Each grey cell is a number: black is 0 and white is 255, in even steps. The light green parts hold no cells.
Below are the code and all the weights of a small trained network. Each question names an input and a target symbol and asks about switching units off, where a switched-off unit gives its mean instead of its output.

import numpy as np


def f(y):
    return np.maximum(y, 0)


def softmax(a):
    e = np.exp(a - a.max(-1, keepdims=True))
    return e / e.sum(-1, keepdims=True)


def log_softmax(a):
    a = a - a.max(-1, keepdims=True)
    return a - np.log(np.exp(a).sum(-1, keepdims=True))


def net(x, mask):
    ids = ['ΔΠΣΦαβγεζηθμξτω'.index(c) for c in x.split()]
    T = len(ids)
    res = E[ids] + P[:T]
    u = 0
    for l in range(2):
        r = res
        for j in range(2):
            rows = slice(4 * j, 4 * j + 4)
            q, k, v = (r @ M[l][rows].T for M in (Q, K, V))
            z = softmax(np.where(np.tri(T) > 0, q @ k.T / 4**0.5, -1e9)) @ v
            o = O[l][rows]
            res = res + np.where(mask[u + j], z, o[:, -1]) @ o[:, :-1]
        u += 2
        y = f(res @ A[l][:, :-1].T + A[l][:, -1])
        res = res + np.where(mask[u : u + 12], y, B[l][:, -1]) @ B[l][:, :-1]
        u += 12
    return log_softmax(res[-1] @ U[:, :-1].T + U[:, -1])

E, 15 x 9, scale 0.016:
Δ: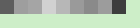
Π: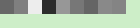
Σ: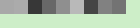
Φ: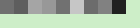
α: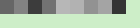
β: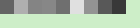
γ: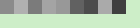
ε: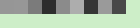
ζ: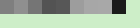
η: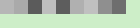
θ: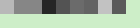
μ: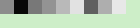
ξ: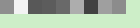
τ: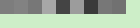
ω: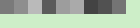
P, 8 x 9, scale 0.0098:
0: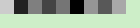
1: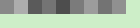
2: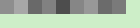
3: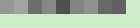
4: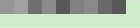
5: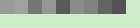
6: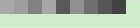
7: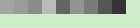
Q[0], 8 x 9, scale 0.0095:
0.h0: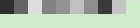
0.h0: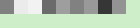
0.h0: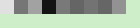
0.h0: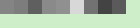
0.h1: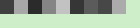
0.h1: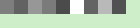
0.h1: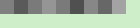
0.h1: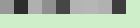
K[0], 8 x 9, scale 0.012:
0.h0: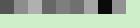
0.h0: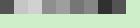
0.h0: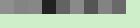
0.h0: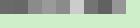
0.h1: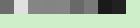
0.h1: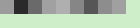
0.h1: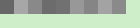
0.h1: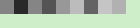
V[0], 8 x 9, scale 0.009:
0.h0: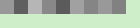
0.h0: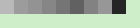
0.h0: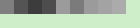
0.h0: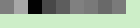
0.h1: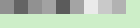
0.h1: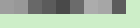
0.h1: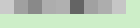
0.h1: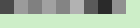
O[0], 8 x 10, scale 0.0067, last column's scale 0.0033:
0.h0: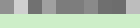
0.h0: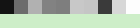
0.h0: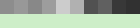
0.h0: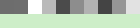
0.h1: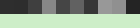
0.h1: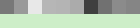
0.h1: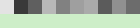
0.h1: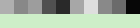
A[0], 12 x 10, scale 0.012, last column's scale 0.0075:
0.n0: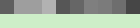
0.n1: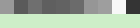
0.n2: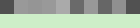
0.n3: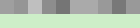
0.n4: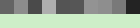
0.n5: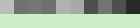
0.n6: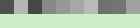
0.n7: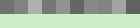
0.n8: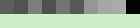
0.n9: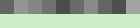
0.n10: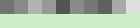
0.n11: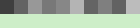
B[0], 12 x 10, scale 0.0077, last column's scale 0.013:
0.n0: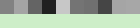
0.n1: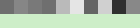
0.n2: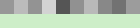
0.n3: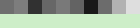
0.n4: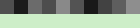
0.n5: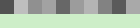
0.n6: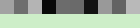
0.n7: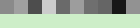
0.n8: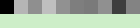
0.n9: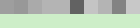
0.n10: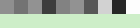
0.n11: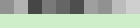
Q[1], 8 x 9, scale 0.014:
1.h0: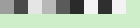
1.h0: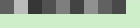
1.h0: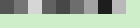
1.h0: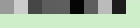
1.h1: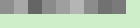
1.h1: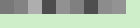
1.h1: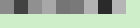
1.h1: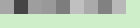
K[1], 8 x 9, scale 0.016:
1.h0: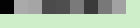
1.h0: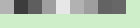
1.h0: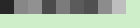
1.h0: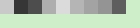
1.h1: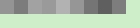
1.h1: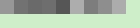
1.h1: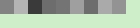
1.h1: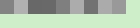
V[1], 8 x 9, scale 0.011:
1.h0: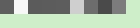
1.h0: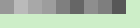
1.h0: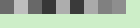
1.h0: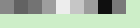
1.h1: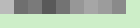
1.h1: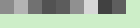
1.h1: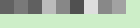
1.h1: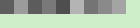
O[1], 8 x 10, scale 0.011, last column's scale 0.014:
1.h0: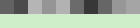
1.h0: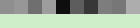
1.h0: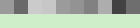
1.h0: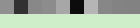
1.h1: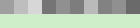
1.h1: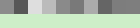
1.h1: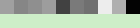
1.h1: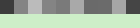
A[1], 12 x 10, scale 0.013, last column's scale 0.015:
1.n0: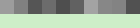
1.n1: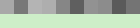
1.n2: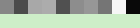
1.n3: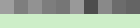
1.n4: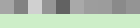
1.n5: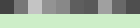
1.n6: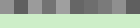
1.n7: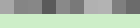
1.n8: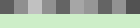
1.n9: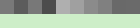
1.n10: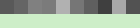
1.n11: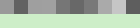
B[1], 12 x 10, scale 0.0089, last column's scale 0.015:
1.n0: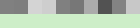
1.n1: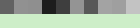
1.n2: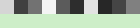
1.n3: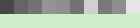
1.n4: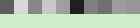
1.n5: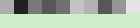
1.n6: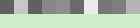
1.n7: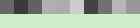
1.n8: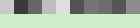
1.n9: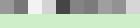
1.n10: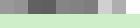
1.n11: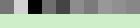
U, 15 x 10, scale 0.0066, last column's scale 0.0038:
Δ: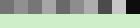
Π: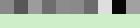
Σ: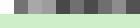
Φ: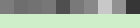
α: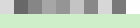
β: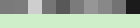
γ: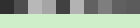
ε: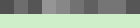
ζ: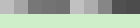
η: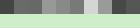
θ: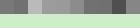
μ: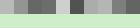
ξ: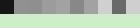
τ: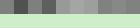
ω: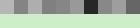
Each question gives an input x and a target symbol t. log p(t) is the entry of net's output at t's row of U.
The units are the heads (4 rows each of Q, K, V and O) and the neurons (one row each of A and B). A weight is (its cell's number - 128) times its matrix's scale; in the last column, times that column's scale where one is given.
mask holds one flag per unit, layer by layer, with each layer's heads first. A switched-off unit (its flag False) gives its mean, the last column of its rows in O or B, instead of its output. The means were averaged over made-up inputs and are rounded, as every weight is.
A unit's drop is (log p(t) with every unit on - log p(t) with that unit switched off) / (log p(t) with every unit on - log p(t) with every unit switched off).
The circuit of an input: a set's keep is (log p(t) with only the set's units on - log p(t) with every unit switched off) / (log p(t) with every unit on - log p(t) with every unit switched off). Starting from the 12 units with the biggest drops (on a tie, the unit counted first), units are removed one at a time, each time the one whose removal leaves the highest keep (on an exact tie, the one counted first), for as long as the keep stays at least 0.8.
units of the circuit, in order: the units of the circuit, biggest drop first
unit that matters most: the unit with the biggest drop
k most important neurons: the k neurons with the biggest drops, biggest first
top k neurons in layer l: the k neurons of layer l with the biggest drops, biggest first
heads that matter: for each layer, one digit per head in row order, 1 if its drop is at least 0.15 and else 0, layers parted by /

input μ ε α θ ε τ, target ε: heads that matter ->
11 / 01
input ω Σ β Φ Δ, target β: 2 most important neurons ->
1.n1, 0.n6
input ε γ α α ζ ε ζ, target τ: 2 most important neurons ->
1.n5, 0.n5
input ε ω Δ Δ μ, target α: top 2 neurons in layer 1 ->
1.n9, 1.n10
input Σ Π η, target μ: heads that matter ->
11 / 10
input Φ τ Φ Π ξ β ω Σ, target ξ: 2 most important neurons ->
1.n4, 1.n3
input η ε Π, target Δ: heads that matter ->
01 / 10
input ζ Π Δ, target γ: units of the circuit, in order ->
1.h0, 1.n10
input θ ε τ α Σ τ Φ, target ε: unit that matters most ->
0.h1
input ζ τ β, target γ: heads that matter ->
11 / 11
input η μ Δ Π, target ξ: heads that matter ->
11 / 10
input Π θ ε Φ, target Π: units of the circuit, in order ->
0.h0, 1.h0, 0.n10, 0.n6
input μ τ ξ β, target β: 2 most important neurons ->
1.n9, 0.n5
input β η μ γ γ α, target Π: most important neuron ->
0.n5
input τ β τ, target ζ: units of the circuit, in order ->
1.h0, 0.n3
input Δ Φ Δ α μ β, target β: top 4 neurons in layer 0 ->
0.n4, 0.n6, 0.n3, 0.n5
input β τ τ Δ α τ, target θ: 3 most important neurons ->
1.n8, 1.n4, 1.n10
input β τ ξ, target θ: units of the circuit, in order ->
1.h1, 1.h0, 0.h1, 1.n8
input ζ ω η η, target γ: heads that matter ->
11 / 10
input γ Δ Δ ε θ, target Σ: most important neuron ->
0.n3
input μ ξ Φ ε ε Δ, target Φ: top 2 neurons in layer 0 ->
0.n5, 0.n4
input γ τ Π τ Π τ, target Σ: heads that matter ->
01 / 11
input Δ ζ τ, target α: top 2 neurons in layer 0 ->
0.n10, 0.n11
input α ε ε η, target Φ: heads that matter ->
11 / 11
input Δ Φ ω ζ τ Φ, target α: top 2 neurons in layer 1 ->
1.n7, 1.n3
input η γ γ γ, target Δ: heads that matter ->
01 / 10
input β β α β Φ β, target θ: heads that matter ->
01 / 11
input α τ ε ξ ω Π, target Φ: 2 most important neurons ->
0.n10, 0.n3
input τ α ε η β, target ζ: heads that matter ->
00 / 10
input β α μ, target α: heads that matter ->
11 / 10
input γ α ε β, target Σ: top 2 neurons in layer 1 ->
1.n0, 1.n6
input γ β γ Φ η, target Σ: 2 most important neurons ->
0.n3, 1.n0
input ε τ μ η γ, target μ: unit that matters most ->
0.n10
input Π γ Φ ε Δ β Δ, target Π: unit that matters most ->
0.h0
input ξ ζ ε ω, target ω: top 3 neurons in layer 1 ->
1.n10, 1.n9, 1.n6
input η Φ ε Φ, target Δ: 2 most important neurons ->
0.n11, 1.n0
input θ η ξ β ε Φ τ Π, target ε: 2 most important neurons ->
0.n9, 0.n7
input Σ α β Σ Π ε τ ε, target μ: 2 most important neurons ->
0.n11, 1.n10
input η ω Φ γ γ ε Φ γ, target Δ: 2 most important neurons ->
1.n0, 0.n11
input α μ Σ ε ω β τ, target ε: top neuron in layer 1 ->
1.n5
